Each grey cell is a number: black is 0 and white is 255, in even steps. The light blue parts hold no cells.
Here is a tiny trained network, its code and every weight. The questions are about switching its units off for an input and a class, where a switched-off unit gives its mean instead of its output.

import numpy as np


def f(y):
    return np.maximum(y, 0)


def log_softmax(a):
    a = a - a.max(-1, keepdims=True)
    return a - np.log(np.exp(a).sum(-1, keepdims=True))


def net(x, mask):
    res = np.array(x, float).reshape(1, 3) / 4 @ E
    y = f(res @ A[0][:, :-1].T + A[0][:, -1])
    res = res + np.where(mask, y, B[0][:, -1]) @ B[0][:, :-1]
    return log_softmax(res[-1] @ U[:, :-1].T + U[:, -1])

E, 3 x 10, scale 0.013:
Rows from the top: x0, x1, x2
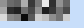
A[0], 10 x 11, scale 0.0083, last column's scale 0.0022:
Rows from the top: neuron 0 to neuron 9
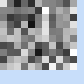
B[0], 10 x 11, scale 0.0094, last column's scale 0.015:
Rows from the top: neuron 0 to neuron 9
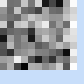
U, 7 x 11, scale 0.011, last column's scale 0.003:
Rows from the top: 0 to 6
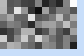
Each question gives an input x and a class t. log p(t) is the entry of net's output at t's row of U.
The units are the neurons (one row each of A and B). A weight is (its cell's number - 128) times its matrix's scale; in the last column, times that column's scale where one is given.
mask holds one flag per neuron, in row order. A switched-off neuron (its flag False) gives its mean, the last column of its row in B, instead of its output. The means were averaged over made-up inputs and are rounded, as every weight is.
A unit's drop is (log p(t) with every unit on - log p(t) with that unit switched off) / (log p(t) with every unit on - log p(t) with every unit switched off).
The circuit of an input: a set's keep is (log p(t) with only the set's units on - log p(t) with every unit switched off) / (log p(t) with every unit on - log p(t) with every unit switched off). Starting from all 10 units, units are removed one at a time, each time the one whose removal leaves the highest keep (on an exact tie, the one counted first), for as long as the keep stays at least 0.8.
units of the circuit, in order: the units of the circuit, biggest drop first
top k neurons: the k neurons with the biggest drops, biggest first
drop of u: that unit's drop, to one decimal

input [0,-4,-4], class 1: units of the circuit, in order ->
[neuron 8]
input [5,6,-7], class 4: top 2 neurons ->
[neuron 7; neuron 4]
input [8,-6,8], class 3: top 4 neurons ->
[neuron 5; neuron 4; neuron 2; neuron 7]
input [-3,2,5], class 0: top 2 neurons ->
[neuron 3; neuron 0]
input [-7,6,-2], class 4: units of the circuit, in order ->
[neuron 0; neuron 7]
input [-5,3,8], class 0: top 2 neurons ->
[neuron 0; neuron 3]
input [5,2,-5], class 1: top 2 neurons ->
[neuron 8; neuron 0]
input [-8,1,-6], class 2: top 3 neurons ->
[neuron 9; neuron 6; neuron 5]
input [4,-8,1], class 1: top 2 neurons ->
[neuron 8; neuron 1]
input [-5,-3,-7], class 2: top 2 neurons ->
[neuron 9; neuron 6]
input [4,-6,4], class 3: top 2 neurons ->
[neuron 5; neuron 4]
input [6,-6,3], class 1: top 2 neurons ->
[neuron 8; neuron 1]
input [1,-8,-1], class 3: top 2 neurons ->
[neuron 5; neuron 9]
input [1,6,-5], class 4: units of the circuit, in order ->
[neuron 7]
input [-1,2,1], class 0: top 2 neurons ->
[neuron 3; neuron 2]
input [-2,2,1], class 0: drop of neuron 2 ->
0.1
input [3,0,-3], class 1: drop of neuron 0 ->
0.1
